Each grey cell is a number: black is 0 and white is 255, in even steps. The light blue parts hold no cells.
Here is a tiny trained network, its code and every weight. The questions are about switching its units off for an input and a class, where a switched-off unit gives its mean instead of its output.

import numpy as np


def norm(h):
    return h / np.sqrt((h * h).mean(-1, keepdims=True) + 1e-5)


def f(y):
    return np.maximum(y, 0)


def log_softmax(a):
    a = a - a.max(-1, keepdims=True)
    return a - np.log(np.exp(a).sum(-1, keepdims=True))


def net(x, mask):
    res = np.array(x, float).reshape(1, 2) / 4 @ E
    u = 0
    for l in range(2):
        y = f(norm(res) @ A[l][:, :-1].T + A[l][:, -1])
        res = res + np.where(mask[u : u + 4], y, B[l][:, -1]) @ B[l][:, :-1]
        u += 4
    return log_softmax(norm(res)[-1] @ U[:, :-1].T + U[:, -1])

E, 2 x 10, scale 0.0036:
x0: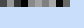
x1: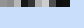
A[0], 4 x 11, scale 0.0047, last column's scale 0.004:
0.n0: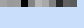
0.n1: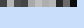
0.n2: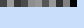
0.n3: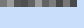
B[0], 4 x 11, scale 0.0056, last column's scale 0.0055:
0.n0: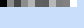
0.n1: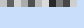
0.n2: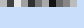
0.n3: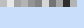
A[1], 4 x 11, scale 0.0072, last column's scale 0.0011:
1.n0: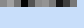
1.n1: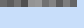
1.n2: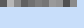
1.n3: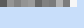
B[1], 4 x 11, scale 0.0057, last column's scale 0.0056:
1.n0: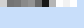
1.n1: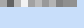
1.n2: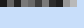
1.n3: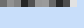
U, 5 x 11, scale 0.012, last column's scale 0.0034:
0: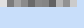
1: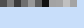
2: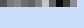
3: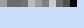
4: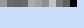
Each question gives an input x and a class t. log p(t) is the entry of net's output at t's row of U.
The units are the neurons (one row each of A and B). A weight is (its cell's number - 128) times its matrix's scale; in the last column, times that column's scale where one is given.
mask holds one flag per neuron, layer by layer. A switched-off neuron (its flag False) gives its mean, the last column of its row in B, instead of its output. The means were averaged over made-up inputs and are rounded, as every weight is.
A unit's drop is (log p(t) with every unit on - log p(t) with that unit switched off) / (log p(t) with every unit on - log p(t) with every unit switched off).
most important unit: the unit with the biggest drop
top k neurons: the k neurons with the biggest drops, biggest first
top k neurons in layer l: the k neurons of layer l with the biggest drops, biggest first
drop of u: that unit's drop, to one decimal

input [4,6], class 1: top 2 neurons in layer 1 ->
(1.n0 1.n2)
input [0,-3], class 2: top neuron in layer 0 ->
(0.n0)
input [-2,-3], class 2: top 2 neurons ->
(1.n0 1.n3)
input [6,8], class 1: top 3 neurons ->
(1.n0 0.n0 1.n2)
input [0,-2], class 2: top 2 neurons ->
(1.n0 1.n3)
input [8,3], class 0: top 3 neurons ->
(1.n0 0.n1 0.n2)
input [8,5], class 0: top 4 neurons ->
(1.n0 0.n1 0.n2 0.n3)
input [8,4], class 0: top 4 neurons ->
(1.n0 0.n1 0.n2 0.n3)
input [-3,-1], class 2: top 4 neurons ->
(1.n0 1.n3 0.n2 0.n1)
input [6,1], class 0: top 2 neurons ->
(0.n1 1.n0)
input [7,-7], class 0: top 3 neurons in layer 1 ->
(1.n3 1.n2 1.n0)
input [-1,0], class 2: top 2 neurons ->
(1.n0 0.n2)
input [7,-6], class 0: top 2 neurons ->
(0.n0 1.n3)
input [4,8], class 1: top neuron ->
(1.n0)
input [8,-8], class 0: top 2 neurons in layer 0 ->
(0.n0 0.n2)
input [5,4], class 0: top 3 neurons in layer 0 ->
(0.n1 0.n2 0.n3)
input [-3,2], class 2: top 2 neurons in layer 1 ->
(1.n0 1.n1)
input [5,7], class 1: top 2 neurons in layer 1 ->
(1.n0 1.n2)
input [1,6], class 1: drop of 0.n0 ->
0.2
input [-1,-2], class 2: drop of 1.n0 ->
1.2
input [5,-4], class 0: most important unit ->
0.n0
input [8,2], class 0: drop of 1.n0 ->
0.8
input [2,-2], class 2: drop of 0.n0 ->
-0.2
